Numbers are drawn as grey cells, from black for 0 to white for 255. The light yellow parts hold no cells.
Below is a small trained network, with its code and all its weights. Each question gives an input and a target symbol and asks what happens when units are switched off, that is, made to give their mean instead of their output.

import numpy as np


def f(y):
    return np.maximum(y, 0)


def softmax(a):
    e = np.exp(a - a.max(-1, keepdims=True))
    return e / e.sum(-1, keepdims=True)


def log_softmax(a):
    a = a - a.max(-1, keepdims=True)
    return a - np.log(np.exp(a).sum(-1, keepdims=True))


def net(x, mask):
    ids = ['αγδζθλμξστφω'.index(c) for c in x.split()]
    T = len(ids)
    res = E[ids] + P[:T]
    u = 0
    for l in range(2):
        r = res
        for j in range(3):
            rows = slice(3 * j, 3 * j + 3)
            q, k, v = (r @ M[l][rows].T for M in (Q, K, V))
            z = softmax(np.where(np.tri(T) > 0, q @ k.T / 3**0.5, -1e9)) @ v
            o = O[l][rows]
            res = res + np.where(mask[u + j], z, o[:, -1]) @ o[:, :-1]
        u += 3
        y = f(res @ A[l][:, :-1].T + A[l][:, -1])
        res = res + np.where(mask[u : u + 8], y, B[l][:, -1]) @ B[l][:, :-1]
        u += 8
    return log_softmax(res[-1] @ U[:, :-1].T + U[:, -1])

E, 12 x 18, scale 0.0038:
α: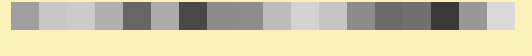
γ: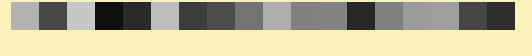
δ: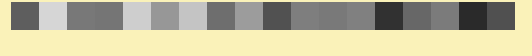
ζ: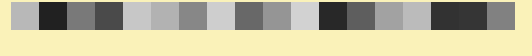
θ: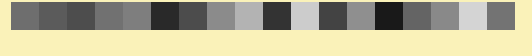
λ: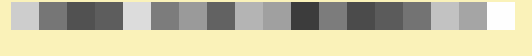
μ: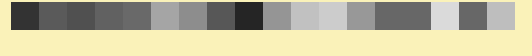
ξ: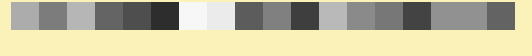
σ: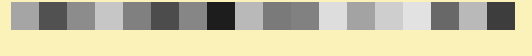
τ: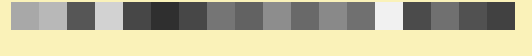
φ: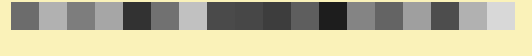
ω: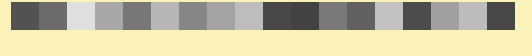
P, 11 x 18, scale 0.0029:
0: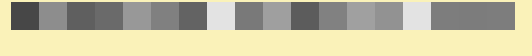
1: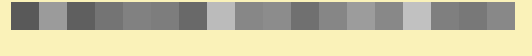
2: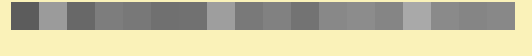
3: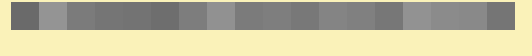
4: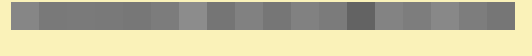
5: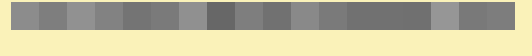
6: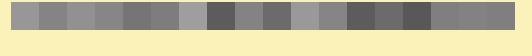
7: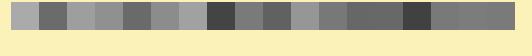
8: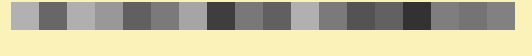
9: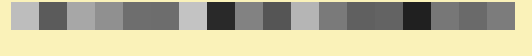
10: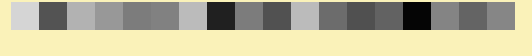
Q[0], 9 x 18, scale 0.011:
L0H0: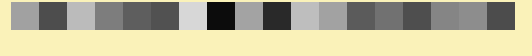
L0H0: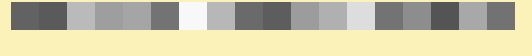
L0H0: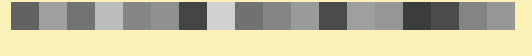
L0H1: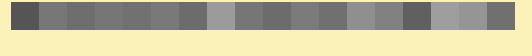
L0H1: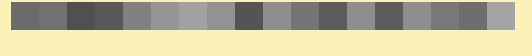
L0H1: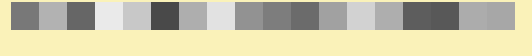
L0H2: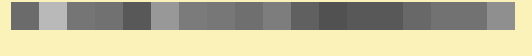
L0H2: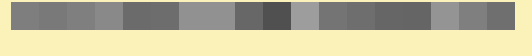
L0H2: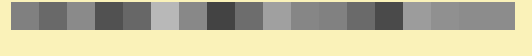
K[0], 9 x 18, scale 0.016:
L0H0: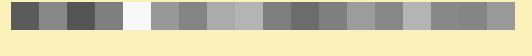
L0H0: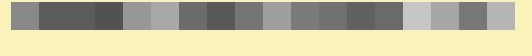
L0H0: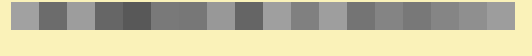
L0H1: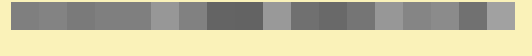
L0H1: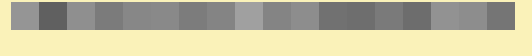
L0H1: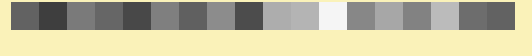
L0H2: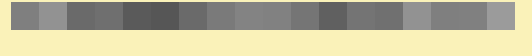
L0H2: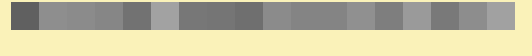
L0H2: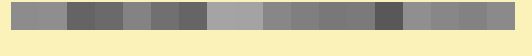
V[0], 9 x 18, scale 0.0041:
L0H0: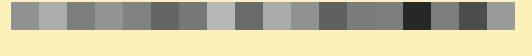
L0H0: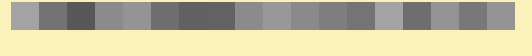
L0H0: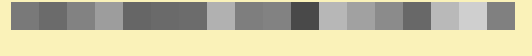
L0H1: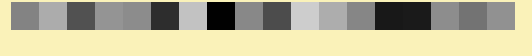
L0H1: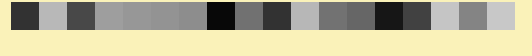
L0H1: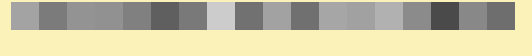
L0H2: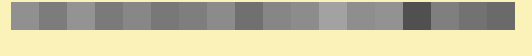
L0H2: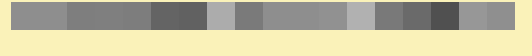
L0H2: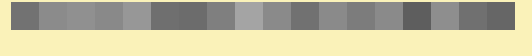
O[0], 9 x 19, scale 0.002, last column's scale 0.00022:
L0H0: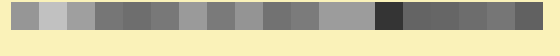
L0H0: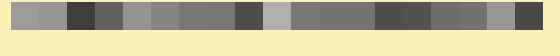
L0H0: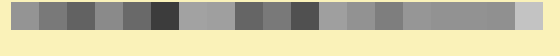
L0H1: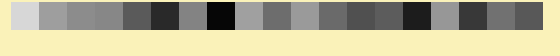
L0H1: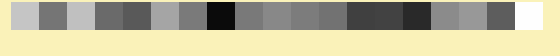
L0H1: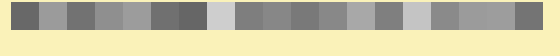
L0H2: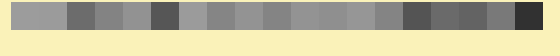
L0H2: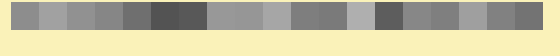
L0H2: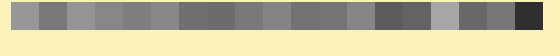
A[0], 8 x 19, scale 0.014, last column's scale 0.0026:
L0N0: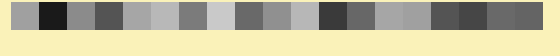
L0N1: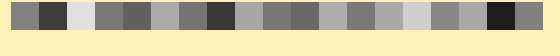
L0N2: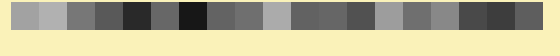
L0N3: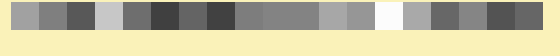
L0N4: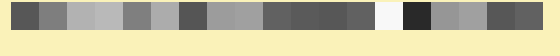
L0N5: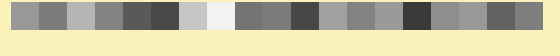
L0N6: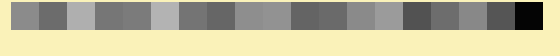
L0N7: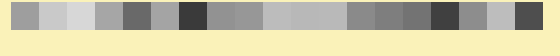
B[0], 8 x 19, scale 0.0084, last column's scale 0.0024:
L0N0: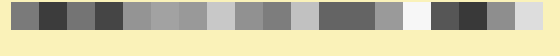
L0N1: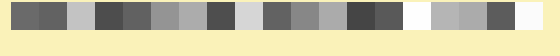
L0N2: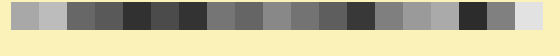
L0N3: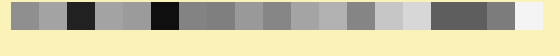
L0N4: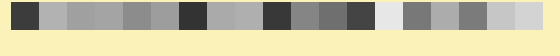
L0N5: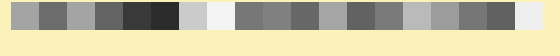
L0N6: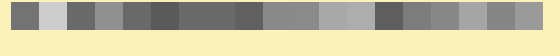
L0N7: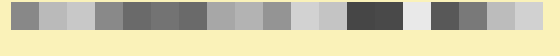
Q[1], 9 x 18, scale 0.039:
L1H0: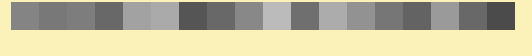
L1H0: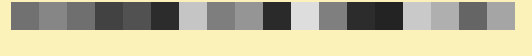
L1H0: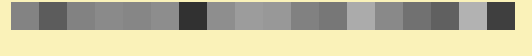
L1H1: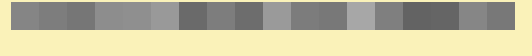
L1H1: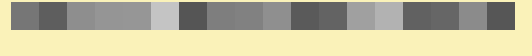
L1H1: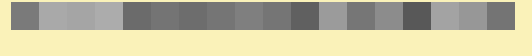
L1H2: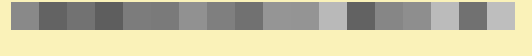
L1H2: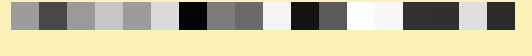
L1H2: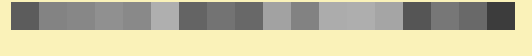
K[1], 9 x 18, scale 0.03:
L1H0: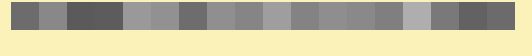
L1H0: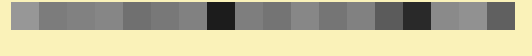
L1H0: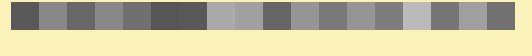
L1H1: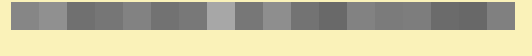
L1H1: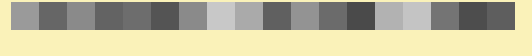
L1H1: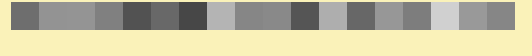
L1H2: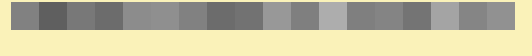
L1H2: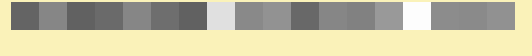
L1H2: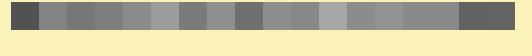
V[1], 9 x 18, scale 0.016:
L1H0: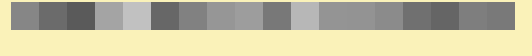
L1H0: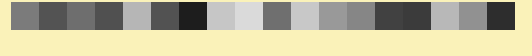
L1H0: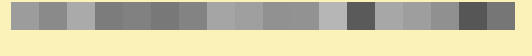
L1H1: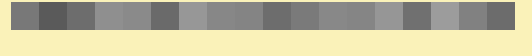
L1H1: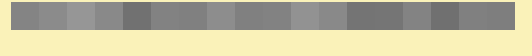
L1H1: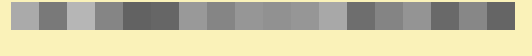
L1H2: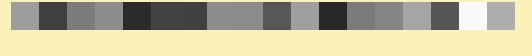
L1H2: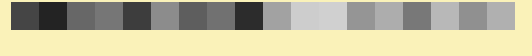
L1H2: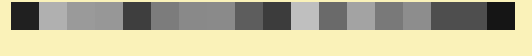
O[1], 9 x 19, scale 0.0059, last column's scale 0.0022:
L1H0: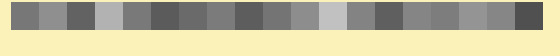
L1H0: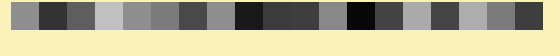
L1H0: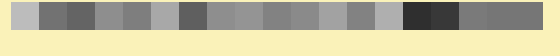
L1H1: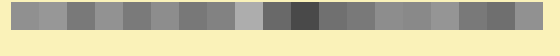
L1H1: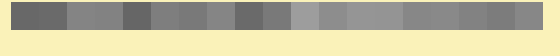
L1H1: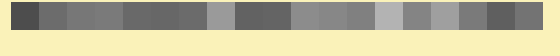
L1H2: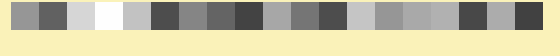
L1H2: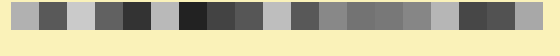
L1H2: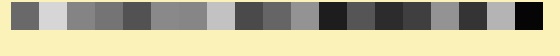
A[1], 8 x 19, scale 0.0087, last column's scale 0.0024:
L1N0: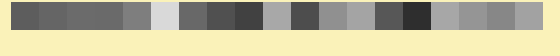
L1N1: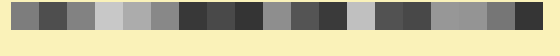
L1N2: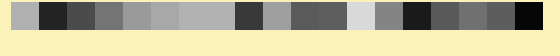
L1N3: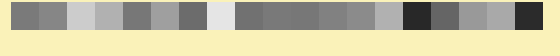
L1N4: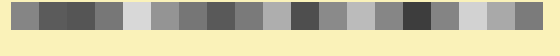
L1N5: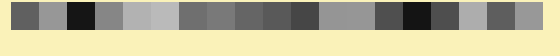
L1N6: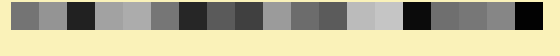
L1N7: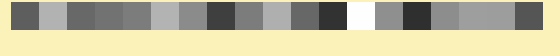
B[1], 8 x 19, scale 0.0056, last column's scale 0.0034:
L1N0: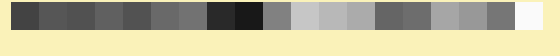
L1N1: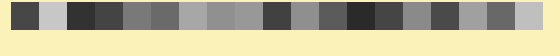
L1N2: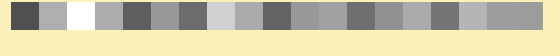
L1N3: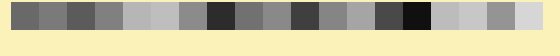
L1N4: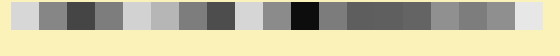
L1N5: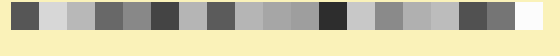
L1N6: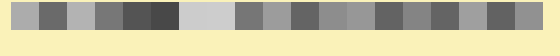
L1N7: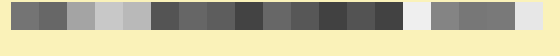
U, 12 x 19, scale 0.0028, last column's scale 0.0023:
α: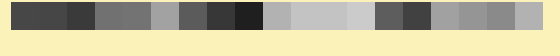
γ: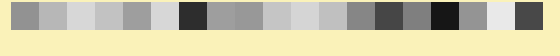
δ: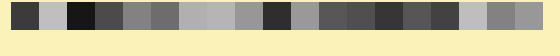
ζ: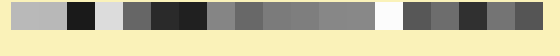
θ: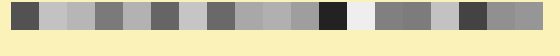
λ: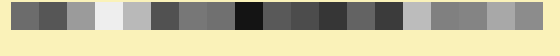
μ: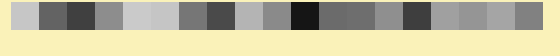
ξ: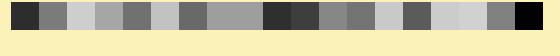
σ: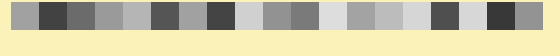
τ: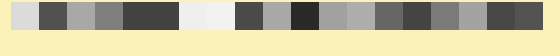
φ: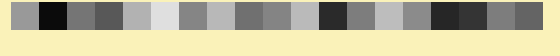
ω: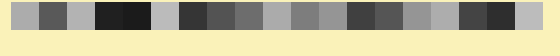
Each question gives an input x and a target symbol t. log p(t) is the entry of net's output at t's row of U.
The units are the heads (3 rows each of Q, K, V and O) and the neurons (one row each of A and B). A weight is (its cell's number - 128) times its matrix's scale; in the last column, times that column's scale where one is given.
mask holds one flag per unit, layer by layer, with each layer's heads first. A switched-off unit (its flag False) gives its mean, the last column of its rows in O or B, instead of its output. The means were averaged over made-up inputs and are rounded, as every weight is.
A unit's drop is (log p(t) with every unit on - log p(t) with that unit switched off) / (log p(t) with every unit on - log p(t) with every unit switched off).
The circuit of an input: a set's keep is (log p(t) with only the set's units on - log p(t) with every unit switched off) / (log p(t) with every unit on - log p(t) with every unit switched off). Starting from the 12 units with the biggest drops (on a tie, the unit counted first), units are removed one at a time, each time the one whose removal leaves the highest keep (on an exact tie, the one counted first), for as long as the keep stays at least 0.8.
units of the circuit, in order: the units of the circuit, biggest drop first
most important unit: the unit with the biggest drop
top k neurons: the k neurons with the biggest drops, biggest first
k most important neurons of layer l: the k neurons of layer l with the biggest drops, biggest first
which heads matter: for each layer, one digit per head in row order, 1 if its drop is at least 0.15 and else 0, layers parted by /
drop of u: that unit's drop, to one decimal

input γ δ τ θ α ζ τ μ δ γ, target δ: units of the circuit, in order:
[L1H2 L0N0]
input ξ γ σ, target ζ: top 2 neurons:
[L0N3 L0N5]
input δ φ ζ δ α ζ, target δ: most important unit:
L0N7
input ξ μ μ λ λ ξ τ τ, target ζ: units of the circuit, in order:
[L0N2 L0N3]
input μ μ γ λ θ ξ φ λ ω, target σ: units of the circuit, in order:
[L1H2 L0N1]
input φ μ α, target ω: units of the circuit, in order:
[L1H2 L0N7]
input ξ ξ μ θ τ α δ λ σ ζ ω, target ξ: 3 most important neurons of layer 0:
[L0N4 L0N3 L0N5]
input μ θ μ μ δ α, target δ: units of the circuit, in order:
[L1H2 L0N7]
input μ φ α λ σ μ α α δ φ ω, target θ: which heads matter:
000 / 101
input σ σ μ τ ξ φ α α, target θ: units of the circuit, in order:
[L1H0 L0N7 L1H2]
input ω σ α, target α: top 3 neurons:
[L1N3 L0N3 L0N7]
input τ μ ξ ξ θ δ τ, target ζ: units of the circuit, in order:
[L0N3 L0N2]
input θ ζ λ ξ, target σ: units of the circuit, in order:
[L1H2 L0N5]
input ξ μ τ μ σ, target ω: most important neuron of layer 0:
[L0N1]
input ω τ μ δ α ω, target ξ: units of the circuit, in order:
[L0N4 L0N1]
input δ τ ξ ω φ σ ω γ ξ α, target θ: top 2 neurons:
[L0N5 L0N7]
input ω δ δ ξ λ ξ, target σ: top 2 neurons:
[L0N5 L0N2]
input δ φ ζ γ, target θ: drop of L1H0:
0.9
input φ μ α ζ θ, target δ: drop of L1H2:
0.2
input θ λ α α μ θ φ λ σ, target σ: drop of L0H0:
0.0
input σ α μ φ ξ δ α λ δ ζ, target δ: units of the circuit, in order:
[L1H2]
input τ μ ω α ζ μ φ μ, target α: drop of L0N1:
0.1
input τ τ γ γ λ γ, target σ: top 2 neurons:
[L0N0 L0N1]
